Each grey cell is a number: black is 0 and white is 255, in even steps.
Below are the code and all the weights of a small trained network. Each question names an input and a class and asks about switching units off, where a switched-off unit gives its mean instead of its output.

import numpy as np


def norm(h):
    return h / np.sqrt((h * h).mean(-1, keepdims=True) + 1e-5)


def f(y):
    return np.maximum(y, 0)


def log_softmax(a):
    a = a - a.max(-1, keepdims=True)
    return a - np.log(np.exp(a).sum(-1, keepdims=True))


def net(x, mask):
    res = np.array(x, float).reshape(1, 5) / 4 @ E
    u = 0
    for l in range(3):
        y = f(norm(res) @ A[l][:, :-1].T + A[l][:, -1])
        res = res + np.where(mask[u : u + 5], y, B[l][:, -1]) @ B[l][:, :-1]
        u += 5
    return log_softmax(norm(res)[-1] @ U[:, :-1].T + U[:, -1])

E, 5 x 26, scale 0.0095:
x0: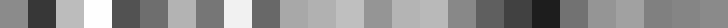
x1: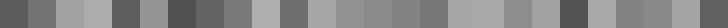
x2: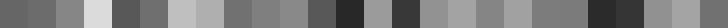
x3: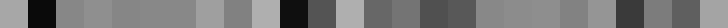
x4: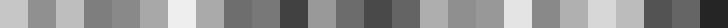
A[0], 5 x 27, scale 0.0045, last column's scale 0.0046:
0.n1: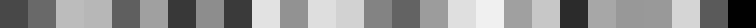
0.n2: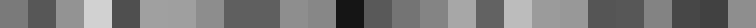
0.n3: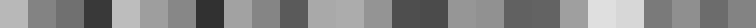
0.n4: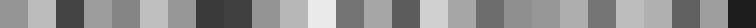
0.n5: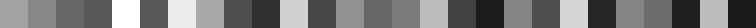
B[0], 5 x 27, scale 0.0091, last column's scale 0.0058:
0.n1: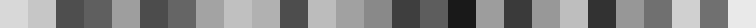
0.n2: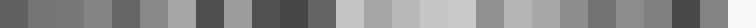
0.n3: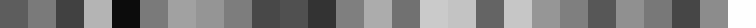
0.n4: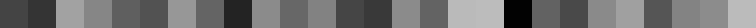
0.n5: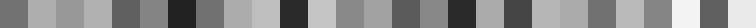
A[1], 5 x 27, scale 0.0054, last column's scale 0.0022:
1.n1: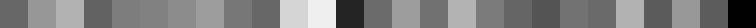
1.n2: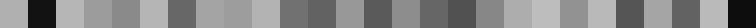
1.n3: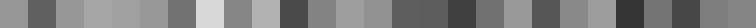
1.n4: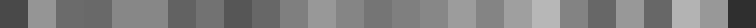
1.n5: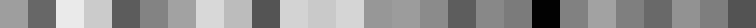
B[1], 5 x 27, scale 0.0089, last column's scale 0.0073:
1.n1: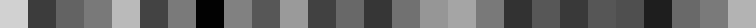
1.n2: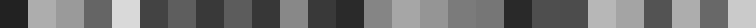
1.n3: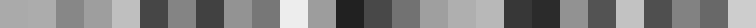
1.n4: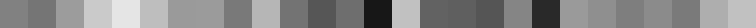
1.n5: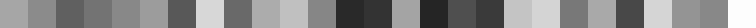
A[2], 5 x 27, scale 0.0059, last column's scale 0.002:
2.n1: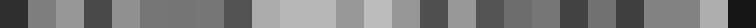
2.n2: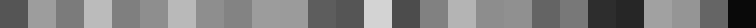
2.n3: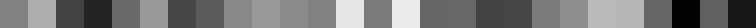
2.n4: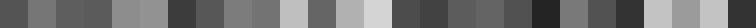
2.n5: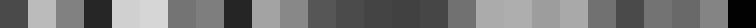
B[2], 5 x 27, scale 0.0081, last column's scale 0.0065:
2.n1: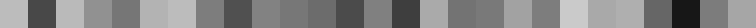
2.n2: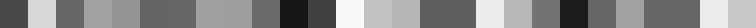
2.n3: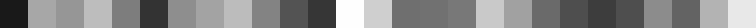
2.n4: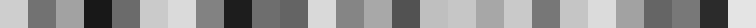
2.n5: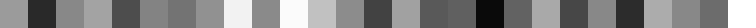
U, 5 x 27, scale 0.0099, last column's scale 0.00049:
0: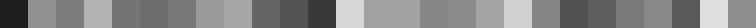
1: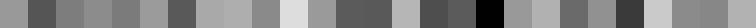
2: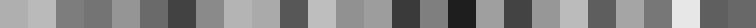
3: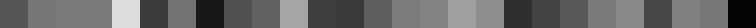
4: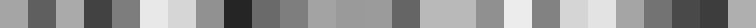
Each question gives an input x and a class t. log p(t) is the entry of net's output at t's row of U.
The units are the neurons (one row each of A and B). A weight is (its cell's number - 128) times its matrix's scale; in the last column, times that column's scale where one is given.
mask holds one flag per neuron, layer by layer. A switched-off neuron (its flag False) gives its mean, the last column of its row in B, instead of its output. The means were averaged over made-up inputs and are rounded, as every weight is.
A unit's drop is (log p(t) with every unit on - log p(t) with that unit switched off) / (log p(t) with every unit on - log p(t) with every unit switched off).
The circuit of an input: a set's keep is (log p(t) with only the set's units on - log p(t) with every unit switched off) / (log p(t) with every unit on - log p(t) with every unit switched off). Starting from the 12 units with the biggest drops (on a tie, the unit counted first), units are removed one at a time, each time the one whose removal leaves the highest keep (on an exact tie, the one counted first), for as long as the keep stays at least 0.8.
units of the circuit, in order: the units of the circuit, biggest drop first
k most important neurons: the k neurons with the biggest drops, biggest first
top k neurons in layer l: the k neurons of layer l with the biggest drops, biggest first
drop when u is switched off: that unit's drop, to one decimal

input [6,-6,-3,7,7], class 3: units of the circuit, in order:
[1.n2]
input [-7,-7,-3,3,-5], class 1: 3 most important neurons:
[2.n5; 0.n1; 1.n4]
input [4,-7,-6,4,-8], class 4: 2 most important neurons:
[2.n4; 0.n1]
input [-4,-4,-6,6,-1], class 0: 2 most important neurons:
[2.n3; 0.n3]
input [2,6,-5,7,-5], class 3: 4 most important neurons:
[1.n2; 0.n5; 1.n3; 0.n2]
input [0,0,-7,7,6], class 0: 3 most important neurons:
[0.n3; 2.n3; 2.n4]
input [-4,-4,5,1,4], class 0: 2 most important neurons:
[0.n2; 1.n5]
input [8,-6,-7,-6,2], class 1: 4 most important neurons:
[1.n5; 0.n2; 2.n2; 0.n1]
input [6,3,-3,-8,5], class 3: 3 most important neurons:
[1.n1; 0.n4; 2.n5]
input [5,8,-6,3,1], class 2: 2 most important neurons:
[0.n1; 0.n2]
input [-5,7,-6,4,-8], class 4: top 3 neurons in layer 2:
[2.n4; 2.n1; 2.n2]
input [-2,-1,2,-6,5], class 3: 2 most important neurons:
[0.n4; 1.n1]
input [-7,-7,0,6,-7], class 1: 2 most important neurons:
[2.n5; 0.n1]
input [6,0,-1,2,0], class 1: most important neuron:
[1.n5]
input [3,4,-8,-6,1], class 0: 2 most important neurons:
[0.n3; 2.n3]
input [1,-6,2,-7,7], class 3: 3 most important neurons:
[0.n4; 1.n1; 0.n1]
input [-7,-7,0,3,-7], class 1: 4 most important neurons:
[2.n5; 0.n1; 1.n4; 0.n5]
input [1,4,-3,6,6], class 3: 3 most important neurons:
[1.n2; 1.n3; 2.n4]
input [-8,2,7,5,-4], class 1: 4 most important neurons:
[2.n5; 0.n3; 2.n3; 1.n4]
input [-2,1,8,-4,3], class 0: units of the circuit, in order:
[2.n2]
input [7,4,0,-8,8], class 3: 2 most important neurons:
[1.n1; 0.n4]
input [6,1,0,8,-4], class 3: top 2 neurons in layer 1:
[1.n2; 1.n3]
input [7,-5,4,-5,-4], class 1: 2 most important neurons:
[1.n5; 0.n1]
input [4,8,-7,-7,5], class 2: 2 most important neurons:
[0.n1; 0.n2]
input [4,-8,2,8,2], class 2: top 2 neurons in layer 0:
[0.n5; 0.n4]
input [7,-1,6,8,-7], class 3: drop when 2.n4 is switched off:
0.1
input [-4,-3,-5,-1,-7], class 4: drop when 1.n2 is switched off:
0.0
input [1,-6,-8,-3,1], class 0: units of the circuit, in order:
[2.n3]
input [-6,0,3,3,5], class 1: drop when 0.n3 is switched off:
0.1
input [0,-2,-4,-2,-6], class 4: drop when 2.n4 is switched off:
0.8
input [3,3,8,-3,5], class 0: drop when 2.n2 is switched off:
0.5
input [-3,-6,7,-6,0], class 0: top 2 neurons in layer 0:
[0.n2; 0.n1]
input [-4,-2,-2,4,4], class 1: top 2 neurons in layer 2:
[2.n5; 2.n4]
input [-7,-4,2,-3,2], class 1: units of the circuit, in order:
[2.n5]
